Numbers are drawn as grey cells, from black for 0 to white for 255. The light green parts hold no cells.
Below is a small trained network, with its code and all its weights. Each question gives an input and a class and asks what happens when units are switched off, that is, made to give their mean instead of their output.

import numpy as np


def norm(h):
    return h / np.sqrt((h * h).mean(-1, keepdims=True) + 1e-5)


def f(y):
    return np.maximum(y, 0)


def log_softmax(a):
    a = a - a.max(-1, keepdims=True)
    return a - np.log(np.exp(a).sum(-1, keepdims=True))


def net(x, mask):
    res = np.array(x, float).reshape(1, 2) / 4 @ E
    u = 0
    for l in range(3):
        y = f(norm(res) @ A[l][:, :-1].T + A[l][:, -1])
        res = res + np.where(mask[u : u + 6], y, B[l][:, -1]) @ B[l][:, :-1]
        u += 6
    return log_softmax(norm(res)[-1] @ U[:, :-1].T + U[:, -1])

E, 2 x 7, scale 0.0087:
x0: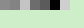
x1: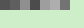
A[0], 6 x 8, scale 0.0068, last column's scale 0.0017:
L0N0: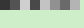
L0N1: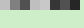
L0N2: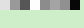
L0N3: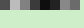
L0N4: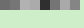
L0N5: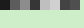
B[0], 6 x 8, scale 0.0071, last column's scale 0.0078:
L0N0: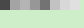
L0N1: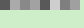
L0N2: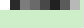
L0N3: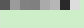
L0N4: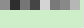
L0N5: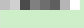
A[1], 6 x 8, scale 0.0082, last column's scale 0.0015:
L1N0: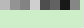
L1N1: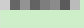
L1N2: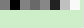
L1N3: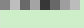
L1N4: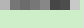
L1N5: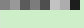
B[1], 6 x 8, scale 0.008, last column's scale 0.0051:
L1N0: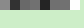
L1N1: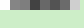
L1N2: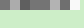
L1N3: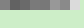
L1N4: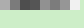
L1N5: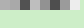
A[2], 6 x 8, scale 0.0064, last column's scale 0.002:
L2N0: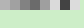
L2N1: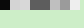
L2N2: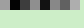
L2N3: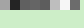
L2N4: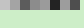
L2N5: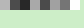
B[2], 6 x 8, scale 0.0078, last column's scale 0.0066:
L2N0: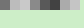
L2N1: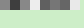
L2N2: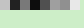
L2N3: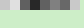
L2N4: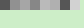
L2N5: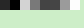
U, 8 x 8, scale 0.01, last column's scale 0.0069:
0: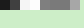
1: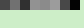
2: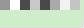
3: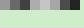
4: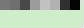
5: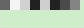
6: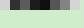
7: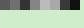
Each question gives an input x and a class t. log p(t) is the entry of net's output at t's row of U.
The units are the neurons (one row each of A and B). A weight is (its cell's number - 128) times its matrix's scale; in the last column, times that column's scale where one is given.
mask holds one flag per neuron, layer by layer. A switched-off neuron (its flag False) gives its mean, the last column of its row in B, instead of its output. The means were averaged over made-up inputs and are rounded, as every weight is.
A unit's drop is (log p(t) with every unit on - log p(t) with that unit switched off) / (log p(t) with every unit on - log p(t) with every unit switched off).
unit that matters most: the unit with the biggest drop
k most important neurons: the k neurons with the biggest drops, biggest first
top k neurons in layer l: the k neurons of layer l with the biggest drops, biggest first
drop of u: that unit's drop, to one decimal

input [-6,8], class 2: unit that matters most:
L0N5
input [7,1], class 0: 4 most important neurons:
L0N2, L0N5, L2N1, L1N1
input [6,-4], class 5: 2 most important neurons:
L0N0, L0N4
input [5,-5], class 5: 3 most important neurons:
L0N0, L0N4, L0N2
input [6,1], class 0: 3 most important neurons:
L0N2, L0N5, L2N1
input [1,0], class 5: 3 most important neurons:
L0N0, L1N0, L0N2
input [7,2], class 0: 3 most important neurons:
L0N2, L2N1, L0N5
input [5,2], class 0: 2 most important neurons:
L0N2, L2N1
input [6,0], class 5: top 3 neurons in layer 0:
L0N0, L0N4, L0N1
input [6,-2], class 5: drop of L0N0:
1.6
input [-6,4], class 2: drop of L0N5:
0.1
